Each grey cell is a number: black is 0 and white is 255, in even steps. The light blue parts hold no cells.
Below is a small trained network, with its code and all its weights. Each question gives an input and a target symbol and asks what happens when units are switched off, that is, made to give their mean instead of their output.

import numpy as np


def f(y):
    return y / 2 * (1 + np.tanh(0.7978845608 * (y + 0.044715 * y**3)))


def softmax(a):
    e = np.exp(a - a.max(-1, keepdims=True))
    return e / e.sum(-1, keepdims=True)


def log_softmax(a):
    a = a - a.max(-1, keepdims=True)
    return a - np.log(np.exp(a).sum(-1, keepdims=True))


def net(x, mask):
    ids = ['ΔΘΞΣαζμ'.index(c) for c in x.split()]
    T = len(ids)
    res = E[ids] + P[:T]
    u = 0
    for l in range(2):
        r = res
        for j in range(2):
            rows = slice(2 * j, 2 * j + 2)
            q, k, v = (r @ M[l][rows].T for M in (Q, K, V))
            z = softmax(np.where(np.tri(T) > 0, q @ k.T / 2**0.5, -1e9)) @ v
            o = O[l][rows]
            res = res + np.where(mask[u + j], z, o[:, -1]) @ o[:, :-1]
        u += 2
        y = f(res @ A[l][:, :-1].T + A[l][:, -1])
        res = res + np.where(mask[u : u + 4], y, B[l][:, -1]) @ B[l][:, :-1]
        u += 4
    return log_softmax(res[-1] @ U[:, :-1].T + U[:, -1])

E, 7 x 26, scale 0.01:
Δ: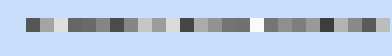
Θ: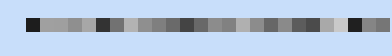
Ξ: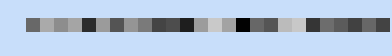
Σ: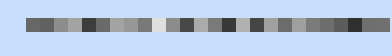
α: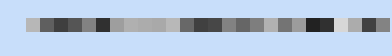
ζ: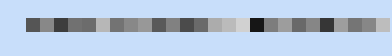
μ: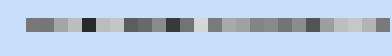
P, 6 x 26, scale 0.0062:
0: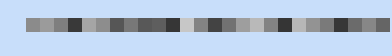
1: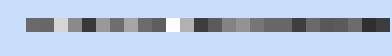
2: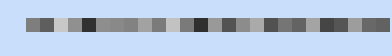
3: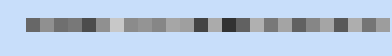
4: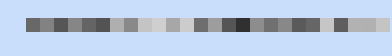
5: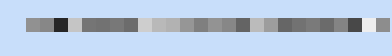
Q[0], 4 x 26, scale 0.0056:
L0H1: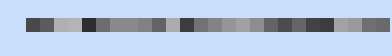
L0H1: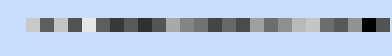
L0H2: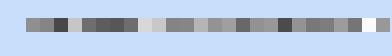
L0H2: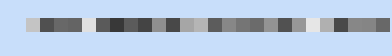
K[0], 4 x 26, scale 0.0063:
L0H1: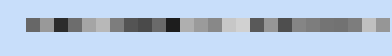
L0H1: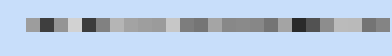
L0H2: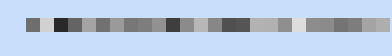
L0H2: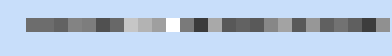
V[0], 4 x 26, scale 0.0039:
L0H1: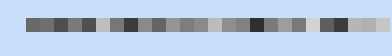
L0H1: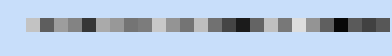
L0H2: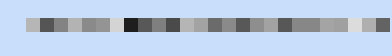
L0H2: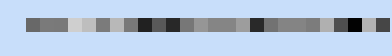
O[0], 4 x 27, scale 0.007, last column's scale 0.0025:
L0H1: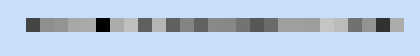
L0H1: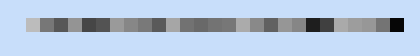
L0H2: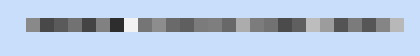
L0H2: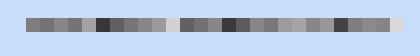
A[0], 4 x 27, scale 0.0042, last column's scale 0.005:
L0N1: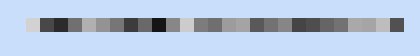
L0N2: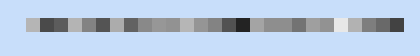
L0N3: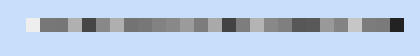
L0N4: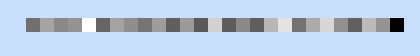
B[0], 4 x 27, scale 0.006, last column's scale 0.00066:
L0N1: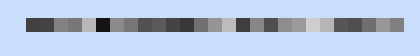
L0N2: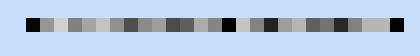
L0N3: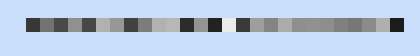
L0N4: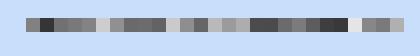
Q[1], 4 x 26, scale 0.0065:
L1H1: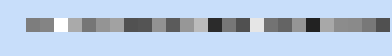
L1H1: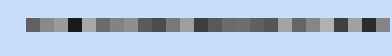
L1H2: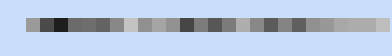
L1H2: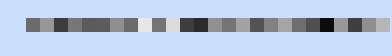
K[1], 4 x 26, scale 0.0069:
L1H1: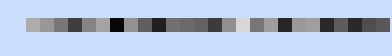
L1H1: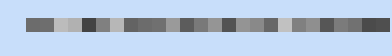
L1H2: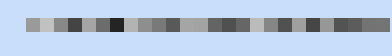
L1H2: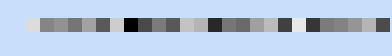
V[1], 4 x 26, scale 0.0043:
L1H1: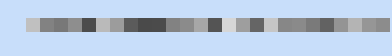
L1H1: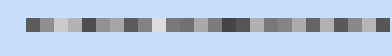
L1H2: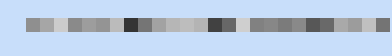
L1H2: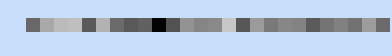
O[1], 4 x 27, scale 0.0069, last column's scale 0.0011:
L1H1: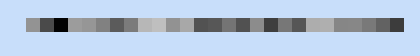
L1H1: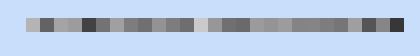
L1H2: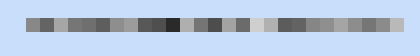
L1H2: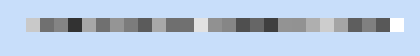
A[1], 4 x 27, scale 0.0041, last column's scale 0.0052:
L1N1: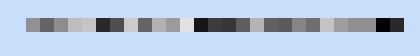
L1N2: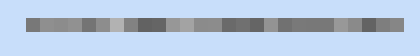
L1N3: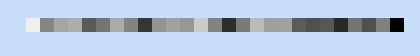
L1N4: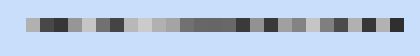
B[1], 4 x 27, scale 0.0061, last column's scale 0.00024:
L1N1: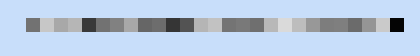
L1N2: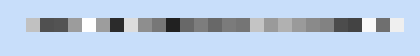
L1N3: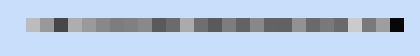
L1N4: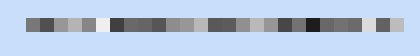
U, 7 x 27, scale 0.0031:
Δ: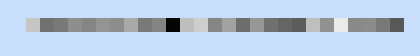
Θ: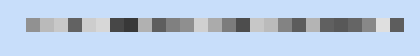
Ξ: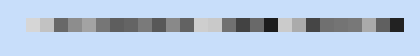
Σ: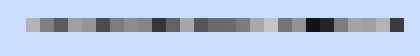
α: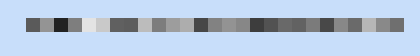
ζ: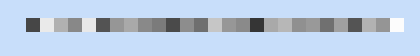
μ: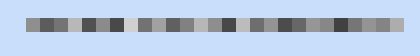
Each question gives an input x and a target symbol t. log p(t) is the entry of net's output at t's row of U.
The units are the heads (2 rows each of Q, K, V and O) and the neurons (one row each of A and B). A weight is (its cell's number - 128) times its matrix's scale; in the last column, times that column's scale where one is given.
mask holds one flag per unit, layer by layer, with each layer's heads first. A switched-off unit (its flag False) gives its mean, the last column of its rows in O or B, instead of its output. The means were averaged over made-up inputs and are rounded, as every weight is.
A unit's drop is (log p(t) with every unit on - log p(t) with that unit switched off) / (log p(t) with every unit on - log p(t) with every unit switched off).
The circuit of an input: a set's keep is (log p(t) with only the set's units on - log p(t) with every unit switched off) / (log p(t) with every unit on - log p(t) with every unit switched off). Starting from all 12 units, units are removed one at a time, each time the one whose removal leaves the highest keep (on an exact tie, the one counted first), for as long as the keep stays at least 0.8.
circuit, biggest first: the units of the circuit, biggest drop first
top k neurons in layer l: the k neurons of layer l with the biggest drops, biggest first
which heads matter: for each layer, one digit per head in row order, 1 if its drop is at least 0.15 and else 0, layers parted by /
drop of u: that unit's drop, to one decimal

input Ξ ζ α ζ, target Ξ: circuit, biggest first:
(L0H1; L1H2)
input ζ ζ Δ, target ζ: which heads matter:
10 / 00
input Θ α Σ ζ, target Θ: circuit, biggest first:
(L0H1)
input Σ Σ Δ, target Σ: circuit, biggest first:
(L0H1; L1H2)
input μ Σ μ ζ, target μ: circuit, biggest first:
(L0H2; L1H1)
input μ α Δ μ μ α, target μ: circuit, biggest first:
(L0H2; L1H1)
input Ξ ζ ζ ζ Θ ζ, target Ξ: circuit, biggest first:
(L1H2; L0H1)
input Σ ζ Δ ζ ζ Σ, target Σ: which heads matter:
11 / 01
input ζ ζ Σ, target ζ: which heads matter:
11 / 00
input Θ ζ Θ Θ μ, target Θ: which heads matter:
10 / 00
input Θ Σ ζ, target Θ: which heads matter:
11 / 00
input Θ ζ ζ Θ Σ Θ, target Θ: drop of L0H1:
0.8
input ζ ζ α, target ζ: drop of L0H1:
0.6
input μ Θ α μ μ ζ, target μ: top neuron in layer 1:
(L1N4)
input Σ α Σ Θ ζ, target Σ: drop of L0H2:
0.1
